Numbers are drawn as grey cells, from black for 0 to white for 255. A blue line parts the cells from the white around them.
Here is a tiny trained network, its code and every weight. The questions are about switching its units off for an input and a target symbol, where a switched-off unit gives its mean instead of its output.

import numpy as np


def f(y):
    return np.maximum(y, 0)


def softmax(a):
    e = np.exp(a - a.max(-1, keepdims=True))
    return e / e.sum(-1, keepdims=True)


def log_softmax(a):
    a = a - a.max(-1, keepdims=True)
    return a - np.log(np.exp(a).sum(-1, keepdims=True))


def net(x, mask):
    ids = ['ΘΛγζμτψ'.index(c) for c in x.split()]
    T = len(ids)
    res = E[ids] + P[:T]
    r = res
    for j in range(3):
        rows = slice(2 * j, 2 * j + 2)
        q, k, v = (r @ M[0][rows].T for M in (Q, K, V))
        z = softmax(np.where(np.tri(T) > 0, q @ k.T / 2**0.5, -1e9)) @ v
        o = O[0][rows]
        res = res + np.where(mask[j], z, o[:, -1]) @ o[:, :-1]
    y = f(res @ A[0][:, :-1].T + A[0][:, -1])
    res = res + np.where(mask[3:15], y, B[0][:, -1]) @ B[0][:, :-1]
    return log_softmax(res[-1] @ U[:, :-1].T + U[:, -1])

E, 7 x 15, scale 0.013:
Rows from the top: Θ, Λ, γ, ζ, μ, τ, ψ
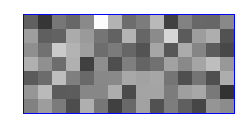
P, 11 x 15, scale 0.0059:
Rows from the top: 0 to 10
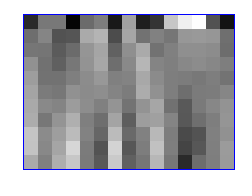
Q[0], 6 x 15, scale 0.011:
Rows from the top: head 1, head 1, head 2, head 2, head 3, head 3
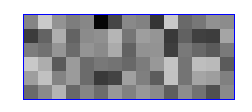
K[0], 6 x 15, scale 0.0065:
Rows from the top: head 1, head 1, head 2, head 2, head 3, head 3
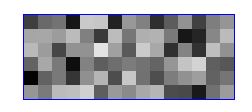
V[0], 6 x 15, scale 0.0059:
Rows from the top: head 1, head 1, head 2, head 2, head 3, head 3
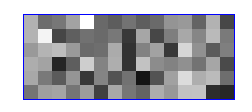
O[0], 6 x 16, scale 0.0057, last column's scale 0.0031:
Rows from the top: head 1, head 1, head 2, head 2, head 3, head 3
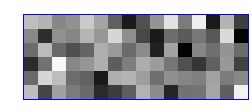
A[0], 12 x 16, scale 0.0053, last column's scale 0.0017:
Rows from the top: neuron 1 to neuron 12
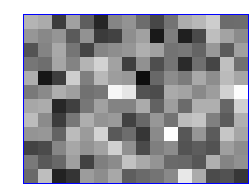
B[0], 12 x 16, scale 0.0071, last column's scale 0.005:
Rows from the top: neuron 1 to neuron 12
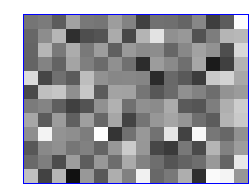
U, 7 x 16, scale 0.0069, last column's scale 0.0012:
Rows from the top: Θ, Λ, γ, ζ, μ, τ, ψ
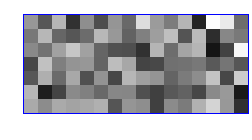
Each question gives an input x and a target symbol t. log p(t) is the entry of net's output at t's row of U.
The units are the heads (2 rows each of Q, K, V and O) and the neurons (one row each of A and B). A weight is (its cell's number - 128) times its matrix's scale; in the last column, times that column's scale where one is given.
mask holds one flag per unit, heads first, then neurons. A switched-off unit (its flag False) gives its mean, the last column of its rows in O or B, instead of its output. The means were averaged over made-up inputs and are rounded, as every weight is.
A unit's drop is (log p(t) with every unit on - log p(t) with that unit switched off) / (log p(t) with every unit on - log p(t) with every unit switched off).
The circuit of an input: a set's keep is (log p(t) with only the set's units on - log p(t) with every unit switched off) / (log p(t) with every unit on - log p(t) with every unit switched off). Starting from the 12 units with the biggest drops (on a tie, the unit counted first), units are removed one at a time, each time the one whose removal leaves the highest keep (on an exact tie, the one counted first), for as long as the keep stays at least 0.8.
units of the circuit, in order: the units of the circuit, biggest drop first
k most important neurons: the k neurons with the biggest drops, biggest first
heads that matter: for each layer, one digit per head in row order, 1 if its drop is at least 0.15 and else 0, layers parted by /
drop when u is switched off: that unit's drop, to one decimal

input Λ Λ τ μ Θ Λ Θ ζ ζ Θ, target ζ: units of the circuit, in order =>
head 3; head 1; neuron 6
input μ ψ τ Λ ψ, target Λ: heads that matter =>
101
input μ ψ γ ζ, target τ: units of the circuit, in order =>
head 2; neuron 1; neuron 5
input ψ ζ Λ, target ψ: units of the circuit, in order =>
head 1; neuron 9; neuron 5
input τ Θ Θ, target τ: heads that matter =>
100
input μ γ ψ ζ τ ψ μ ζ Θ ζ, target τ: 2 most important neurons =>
neuron 5; neuron 1
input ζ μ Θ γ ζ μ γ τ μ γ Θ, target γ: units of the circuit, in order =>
head 1; neuron 4; neuron 7
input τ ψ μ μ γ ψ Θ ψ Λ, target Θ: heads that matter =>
011
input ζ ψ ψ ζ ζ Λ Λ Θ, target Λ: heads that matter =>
101
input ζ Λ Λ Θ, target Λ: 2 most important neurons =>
neuron 9; neuron 4
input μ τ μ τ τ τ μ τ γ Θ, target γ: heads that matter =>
111
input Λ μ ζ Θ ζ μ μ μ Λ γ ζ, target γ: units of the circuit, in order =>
head 2; head 1
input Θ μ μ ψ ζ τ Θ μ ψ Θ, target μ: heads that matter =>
100
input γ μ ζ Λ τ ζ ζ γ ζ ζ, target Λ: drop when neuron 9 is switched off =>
0.2
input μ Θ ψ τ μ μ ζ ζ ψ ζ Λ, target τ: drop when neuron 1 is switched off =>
0.1
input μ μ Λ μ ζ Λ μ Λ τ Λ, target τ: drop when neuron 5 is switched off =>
0.3
